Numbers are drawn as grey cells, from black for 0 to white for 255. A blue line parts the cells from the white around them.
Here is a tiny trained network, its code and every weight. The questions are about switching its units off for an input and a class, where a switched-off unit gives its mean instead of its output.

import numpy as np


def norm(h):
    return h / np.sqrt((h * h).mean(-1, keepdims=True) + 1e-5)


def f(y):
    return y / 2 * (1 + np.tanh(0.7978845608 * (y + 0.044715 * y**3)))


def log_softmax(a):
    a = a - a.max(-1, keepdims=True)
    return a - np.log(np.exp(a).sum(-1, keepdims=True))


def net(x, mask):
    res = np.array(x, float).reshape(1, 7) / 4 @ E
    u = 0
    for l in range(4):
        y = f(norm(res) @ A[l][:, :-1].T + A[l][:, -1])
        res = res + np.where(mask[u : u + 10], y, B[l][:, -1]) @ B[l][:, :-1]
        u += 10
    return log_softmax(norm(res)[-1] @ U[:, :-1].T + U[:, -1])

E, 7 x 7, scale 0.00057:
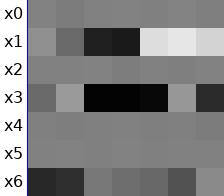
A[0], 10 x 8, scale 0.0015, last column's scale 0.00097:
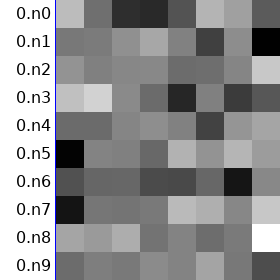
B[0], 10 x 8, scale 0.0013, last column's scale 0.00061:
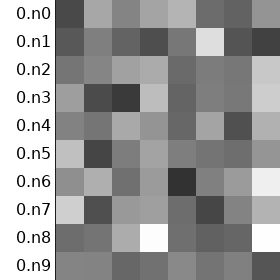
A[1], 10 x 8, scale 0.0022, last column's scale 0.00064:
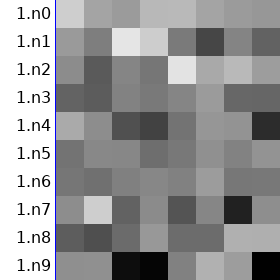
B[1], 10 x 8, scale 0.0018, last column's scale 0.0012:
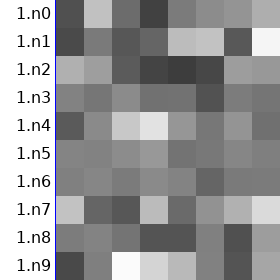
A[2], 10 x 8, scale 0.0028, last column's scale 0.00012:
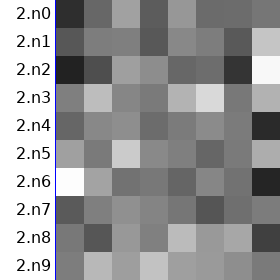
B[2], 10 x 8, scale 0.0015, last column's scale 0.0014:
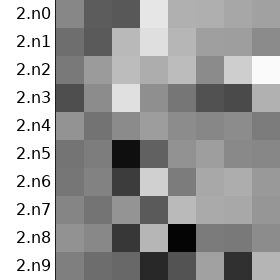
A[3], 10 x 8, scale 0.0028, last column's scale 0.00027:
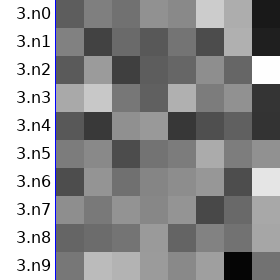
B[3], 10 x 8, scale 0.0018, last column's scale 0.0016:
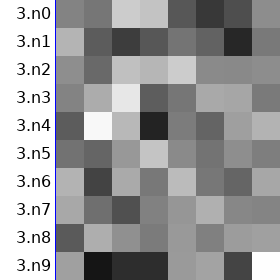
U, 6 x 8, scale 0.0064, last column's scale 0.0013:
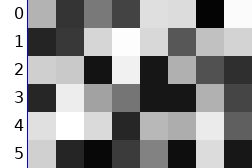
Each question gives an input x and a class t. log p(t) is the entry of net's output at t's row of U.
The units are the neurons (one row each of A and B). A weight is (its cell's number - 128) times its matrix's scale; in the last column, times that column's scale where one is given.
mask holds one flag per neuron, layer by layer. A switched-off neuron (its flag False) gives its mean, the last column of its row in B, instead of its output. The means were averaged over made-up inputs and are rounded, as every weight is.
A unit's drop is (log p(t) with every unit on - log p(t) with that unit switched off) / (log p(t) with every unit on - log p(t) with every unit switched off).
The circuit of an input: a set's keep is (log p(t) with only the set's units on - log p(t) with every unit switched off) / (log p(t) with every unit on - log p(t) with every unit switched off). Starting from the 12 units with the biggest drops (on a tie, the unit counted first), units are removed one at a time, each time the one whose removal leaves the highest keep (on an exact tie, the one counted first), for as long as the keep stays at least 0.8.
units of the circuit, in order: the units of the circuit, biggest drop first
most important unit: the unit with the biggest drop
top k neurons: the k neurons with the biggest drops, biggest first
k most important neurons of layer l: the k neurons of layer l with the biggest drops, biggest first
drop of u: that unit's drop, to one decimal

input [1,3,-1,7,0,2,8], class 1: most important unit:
1.n9
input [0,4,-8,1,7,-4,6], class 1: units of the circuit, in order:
(1.n9 3.n9)
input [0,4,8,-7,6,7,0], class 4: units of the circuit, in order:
(1.n0 1.n2)
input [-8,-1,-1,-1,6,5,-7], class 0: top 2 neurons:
(2.n3 3.n9)
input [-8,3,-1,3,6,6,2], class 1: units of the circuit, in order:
(1.n9 2.n2)
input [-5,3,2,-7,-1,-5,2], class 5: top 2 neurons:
(1.n2 3.n1)
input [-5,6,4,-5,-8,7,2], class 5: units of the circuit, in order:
(2.n2 1.n2)
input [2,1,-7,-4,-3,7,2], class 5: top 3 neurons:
(1.n2 1.n9 3.n1)
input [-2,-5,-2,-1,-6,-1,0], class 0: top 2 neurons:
(3.n9 2.n6)
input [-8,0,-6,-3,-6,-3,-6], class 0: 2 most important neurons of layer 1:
(1.n1 1.n7)
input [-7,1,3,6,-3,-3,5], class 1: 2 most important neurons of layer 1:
(1.n9 1.n2)
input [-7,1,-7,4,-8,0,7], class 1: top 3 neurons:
(1.n9 2.n2 1.n2)
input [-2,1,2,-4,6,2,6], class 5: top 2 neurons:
(1.n9 1.n2)
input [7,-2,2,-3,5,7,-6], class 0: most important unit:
3.n9
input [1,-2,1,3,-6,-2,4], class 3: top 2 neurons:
(3.n4 3.n9)
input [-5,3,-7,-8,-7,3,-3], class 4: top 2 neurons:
(1.n2 3.n3)
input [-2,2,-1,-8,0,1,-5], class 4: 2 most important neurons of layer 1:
(1.n2 1.n9)
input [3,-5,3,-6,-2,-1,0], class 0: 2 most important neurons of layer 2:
(2.n9 2.n6)
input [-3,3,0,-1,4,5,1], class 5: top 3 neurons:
(3.n1 2.n2 3.n4)
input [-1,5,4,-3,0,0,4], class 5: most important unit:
3.n1
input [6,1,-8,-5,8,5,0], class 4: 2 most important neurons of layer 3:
(3.n3 3.n9)
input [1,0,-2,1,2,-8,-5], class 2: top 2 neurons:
(1.n7 2.n6)
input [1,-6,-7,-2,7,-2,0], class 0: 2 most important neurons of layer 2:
(2.n6 2.n9)
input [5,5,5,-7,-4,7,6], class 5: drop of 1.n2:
0.2
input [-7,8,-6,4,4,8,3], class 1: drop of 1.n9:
0.9
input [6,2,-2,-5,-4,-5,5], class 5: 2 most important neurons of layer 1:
(1.n2 1.n9)
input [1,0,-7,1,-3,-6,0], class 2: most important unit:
1.n7
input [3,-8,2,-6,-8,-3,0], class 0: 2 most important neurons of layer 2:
(2.n9 2.n6)
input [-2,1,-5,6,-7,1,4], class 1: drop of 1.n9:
0.8
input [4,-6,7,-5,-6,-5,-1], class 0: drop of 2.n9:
0.2
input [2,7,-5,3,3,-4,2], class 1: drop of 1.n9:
1.1
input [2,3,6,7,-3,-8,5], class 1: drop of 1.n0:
0.0
